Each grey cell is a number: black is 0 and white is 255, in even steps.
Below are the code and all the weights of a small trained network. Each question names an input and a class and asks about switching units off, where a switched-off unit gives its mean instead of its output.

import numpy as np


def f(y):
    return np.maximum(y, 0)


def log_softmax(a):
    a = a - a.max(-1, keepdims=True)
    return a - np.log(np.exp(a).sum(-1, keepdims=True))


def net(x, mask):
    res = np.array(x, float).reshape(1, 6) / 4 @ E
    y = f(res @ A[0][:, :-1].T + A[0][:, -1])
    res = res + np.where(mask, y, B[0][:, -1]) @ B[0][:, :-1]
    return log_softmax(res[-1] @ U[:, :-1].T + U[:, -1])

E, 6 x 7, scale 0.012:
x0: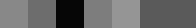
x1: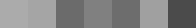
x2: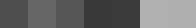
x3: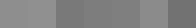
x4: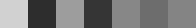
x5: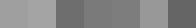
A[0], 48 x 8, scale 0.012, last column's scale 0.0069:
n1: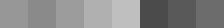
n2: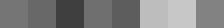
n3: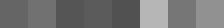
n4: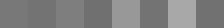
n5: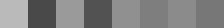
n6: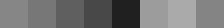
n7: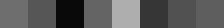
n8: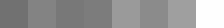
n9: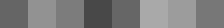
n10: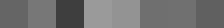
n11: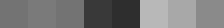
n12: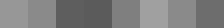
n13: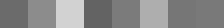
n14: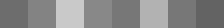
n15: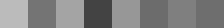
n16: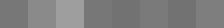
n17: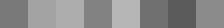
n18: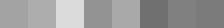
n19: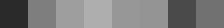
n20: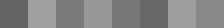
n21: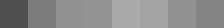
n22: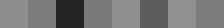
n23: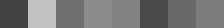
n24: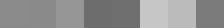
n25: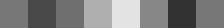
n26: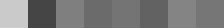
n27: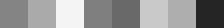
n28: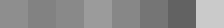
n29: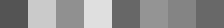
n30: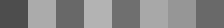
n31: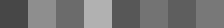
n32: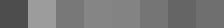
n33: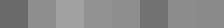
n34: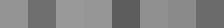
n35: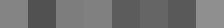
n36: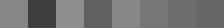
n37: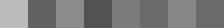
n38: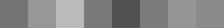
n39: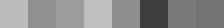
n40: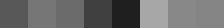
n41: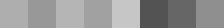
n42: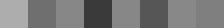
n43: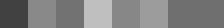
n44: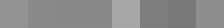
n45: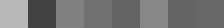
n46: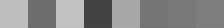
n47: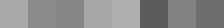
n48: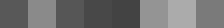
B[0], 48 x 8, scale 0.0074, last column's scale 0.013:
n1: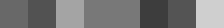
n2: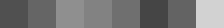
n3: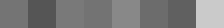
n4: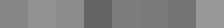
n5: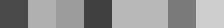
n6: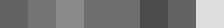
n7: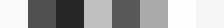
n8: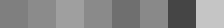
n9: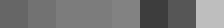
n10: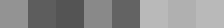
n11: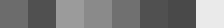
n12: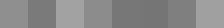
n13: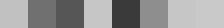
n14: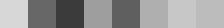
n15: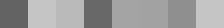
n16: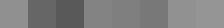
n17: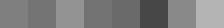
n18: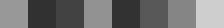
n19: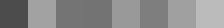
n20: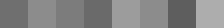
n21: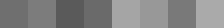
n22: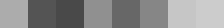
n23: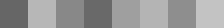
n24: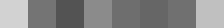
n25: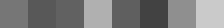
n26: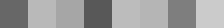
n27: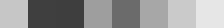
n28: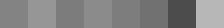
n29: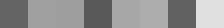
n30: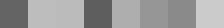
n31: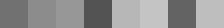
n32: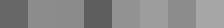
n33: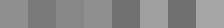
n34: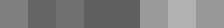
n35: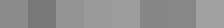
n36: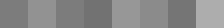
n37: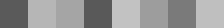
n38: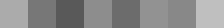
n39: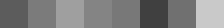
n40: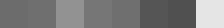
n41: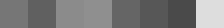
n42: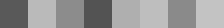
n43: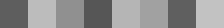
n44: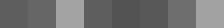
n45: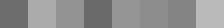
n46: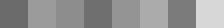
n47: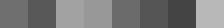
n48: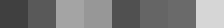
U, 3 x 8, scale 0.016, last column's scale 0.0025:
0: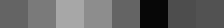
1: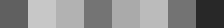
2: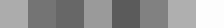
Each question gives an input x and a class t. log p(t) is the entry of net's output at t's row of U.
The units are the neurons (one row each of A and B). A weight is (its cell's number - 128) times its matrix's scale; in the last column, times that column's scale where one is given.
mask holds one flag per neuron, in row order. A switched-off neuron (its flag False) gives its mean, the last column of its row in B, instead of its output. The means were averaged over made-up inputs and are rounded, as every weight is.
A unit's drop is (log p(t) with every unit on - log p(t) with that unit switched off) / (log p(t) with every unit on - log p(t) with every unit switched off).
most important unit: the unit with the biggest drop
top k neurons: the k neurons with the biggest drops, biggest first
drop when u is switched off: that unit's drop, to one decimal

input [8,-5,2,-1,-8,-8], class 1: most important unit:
n43
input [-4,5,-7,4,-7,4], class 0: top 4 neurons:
n18; n1; n41; n17
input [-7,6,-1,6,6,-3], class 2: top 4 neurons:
n27; n18; n13; n14
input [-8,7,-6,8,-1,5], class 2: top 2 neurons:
n27; n14
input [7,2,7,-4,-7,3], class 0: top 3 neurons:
n2; n48; n40
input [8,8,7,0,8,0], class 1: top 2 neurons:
n26; n42
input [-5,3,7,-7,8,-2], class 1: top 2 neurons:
n5; n42
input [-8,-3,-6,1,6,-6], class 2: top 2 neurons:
n18; n27
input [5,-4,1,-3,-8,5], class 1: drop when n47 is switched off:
0.0
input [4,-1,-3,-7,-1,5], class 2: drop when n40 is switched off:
0.1
